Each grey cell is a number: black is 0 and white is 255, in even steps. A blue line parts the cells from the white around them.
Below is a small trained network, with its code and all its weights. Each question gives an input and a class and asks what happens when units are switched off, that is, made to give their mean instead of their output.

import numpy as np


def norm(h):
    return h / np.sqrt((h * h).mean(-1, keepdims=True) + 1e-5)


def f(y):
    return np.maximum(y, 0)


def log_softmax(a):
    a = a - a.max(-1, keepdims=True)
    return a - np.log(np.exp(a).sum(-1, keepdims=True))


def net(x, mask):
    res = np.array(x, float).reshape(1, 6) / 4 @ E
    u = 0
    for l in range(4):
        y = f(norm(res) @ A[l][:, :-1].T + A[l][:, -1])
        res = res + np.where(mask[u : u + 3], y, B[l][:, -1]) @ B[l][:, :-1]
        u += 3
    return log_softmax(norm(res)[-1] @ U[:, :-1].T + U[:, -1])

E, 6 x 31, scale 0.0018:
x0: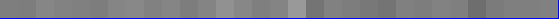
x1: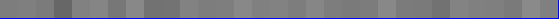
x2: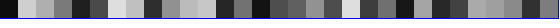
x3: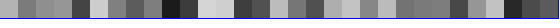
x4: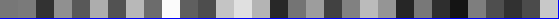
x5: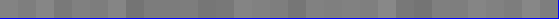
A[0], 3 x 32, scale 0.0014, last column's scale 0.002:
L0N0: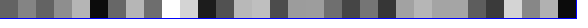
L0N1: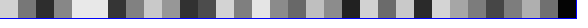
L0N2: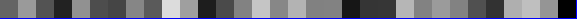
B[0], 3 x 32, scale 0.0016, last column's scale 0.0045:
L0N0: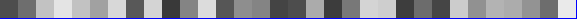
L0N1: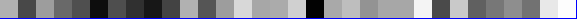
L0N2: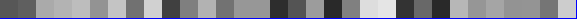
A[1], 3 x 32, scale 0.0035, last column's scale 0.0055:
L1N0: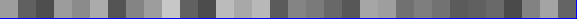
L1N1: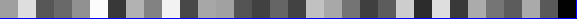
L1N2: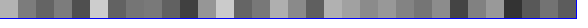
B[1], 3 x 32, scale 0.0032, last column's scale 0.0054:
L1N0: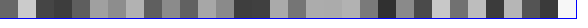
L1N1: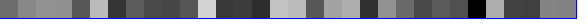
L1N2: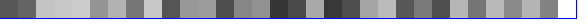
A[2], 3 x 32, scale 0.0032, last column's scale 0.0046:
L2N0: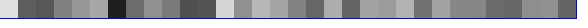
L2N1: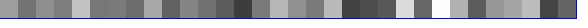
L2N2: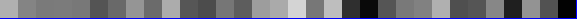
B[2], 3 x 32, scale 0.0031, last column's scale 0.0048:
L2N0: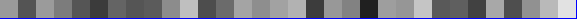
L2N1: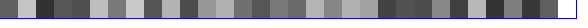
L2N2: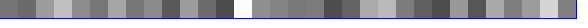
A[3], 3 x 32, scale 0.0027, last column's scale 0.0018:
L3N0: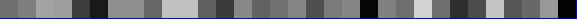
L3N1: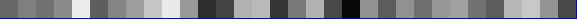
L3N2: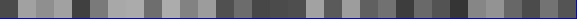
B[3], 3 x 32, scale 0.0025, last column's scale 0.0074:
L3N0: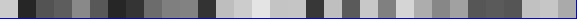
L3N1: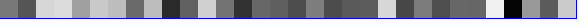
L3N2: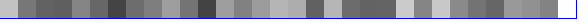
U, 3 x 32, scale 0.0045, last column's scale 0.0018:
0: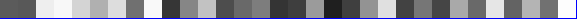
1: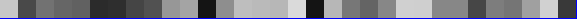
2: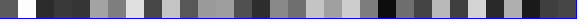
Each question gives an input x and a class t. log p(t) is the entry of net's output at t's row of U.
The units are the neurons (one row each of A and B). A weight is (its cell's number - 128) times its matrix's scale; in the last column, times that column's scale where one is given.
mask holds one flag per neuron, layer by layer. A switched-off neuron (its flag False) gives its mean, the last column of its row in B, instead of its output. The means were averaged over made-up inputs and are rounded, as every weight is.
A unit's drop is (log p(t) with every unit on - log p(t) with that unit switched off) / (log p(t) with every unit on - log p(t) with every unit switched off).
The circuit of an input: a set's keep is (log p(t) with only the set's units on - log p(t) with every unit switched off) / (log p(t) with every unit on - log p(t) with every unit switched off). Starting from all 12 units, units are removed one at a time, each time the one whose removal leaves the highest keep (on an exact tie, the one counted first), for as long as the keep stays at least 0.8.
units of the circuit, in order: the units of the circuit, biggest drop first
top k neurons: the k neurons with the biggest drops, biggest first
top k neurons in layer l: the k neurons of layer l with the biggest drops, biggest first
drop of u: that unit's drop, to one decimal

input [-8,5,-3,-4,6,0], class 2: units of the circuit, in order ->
L1N0
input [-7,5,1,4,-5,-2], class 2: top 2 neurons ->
L2N1, L3N1
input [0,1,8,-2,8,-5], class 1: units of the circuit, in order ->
L2N1, L3N0
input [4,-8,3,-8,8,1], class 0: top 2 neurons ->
L3N1, L0N0
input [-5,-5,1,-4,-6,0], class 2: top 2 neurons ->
L2N1, L1N2
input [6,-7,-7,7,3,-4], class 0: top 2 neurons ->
L1N2, L3N2
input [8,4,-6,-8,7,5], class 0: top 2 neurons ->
L3N1, L0N0
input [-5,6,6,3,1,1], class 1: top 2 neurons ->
L1N0, L2N1
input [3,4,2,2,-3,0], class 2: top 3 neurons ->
L2N0, L0N1, L3N0
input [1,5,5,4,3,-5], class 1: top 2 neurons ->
L1N0, L3N2
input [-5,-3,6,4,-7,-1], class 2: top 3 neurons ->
L2N0, L0N1, L1N2
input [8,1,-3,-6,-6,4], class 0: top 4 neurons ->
L1N0, L0N2, L0N0, L3N1
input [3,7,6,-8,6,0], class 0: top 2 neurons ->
L3N1, L2N1
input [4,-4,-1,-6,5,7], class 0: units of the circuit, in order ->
L3N1
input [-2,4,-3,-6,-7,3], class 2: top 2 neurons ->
L2N1, L1N2
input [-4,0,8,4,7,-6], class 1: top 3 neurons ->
L2N1, L1N0, L3N0
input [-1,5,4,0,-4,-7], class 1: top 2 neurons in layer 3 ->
L3N0, L3N2
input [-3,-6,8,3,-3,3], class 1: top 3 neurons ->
L1N0, L3N0, L2N1
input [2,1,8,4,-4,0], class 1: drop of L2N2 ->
0.0
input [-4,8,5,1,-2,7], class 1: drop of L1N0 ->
0.3
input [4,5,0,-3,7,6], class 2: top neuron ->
L1N0
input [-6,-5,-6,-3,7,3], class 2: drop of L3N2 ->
0.1
